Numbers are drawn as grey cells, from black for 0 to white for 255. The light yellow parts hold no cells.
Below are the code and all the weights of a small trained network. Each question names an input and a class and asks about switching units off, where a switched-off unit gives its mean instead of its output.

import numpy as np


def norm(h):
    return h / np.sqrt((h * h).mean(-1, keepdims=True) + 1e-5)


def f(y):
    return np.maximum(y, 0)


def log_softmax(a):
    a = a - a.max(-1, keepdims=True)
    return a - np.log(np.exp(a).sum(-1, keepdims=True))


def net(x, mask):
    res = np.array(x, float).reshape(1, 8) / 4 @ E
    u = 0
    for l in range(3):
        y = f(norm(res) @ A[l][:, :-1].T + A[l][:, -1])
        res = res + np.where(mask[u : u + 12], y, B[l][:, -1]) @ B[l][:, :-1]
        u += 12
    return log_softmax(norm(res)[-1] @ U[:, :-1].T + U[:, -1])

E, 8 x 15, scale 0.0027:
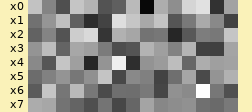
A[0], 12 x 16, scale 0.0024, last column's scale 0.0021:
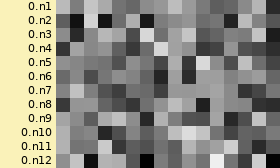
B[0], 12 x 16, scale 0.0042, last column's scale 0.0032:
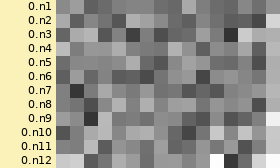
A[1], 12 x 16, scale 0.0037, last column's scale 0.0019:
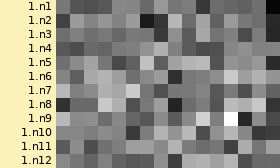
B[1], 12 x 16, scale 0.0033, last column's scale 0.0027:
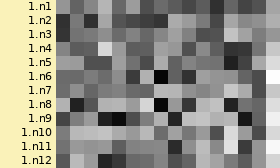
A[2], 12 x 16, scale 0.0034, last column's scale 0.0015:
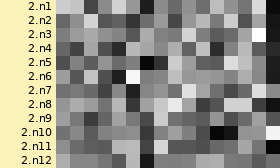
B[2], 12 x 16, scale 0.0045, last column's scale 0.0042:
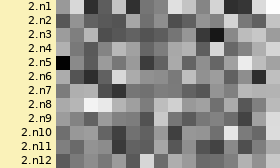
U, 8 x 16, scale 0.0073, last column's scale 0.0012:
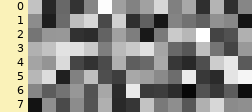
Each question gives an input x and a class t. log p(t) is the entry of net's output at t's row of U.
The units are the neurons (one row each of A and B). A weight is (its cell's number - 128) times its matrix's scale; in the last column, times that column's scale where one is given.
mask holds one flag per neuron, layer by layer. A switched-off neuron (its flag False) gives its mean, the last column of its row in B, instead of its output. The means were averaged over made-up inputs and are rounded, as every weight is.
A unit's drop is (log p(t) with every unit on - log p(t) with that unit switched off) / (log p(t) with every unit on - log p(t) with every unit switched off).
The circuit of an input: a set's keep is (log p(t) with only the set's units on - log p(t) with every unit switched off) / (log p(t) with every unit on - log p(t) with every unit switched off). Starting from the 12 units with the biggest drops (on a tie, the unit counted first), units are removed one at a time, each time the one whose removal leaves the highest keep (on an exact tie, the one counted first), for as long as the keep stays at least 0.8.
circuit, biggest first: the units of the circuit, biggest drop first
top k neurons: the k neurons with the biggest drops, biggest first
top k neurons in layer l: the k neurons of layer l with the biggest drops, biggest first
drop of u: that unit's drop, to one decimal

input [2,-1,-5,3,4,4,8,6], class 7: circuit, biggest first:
1.n2; 2.n5
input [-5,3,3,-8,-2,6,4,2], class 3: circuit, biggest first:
2.n8; 0.n4
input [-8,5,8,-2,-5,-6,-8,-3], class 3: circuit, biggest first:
2.n8
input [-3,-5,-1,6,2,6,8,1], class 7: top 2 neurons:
2.n5; 1.n2
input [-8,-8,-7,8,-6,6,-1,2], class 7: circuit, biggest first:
1.n2; 2.n5; 2.n10; 0.n6
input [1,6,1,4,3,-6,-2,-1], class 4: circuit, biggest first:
0.n3; 2.n3
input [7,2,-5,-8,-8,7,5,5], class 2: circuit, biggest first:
1.n9; 2.n2
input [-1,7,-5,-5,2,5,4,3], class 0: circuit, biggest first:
2.n6; 2.n4
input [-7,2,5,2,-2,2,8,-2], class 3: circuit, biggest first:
2.n8; 0.n4
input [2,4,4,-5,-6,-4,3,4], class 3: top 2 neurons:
0.n4; 2.n8
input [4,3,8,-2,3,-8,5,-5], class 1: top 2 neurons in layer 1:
1.n8; 1.n6
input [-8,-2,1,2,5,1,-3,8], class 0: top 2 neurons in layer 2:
2.n6; 2.n4
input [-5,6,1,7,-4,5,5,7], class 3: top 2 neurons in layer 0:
0.n8; 0.n4
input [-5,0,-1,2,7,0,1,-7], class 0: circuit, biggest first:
2.n6
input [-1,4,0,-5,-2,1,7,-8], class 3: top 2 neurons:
2.n8; 0.n4
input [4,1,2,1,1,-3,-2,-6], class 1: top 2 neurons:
1.n8; 0.n3
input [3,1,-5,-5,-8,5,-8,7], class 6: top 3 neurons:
0.n2; 2.n11; 1.n1
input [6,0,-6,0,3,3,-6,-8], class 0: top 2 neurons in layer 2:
2.n6; 2.n10
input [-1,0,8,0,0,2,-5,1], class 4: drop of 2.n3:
0.2
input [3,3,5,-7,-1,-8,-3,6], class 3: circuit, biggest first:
1.n10
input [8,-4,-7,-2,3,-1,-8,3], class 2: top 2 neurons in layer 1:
1.n9; 1.n12
